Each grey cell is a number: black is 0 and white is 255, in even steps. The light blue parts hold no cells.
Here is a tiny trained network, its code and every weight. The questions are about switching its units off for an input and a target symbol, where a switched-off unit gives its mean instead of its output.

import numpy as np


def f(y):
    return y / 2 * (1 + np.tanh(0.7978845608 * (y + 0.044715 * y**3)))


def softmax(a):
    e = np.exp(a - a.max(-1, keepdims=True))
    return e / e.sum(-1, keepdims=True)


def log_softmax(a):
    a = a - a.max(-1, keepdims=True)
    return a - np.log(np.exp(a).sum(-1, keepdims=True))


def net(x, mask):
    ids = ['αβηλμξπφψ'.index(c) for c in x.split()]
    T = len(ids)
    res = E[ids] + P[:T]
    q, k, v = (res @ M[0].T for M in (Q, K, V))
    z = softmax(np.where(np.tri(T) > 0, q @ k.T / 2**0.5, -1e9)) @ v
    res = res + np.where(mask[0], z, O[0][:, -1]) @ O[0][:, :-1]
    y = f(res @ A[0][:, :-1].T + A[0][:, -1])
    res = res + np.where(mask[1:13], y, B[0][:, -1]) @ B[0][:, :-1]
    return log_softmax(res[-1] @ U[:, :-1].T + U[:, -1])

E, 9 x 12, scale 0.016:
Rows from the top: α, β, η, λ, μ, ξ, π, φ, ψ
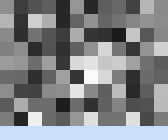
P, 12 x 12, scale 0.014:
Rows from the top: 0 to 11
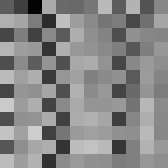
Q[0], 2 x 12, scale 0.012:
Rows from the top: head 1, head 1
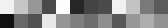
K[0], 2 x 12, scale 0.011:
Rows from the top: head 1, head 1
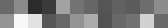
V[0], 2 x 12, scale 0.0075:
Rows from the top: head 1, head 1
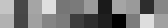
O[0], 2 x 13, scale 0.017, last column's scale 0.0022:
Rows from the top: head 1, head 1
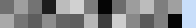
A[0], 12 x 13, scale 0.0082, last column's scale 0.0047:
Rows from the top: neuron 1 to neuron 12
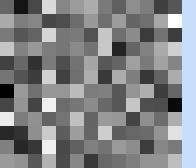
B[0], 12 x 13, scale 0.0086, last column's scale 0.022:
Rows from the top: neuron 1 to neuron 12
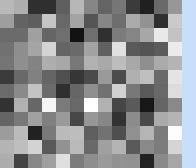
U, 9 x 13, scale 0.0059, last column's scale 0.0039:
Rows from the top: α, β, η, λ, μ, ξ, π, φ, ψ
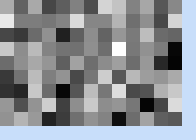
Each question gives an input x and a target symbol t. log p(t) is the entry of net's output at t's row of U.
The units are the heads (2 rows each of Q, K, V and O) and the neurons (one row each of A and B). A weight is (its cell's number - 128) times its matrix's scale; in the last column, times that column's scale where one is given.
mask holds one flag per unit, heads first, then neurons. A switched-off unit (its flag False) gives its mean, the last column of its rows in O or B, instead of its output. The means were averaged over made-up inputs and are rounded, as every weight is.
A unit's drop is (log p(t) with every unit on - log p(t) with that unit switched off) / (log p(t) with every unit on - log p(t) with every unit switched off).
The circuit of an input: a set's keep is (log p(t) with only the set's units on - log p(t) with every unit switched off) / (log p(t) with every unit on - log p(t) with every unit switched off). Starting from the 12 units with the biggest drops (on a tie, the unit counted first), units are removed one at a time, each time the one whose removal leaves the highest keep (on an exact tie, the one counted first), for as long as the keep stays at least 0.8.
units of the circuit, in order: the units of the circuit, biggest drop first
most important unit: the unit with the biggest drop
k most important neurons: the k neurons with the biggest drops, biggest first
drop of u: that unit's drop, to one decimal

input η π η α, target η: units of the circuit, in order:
head 1; neuron 6; neuron 11
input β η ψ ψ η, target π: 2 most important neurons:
neuron 10; neuron 7
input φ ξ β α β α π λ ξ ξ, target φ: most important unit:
neuron 6
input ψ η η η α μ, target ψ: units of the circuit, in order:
head 1; neuron 4
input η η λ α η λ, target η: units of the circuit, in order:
head 1; neuron 11; neuron 2; neuron 6
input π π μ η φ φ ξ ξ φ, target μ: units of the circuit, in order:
neuron 10; neuron 4; head 1
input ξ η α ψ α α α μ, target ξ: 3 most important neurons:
neuron 10; neuron 3; neuron 9
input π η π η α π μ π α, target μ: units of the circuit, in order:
neuron 4; head 1
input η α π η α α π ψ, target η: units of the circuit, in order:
head 1; neuron 6; neuron 11; neuron 2
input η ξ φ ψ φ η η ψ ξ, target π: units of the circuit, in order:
neuron 10; head 1
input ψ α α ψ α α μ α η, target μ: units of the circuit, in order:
neuron 10; head 1; neuron 4
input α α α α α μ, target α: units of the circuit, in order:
head 1; neuron 6; neuron 11; neuron 4
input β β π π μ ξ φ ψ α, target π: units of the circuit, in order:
head 1; neuron 10; neuron 7
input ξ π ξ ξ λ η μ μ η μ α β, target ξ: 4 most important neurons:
neuron 10; neuron 3; neuron 7; neuron 11
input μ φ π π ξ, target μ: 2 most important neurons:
neuron 10; neuron 4
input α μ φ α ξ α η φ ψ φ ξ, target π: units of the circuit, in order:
head 1; neuron 10
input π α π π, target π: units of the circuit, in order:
neuron 10
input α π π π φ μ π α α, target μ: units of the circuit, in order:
neuron 4; head 1
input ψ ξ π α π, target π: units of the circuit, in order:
head 1; neuron 10; neuron 7
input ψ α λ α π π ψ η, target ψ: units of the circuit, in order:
head 1
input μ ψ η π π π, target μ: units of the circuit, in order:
head 1; neuron 4
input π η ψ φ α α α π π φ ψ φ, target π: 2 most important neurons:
neuron 10; neuron 2
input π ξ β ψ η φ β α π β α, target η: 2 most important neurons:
neuron 11; neuron 10
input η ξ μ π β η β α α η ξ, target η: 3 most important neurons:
neuron 11; neuron 6; neuron 10
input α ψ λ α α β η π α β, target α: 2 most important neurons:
neuron 11; neuron 6
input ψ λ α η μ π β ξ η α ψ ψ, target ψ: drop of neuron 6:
-0.1
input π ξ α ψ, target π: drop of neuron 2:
0.4
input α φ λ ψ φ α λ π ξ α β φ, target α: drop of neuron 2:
0.2
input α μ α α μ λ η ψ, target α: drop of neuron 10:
0.1
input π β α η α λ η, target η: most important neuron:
neuron 11
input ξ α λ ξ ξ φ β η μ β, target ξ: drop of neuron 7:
0.2
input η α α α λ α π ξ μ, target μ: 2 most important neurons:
neuron 10; neuron 4
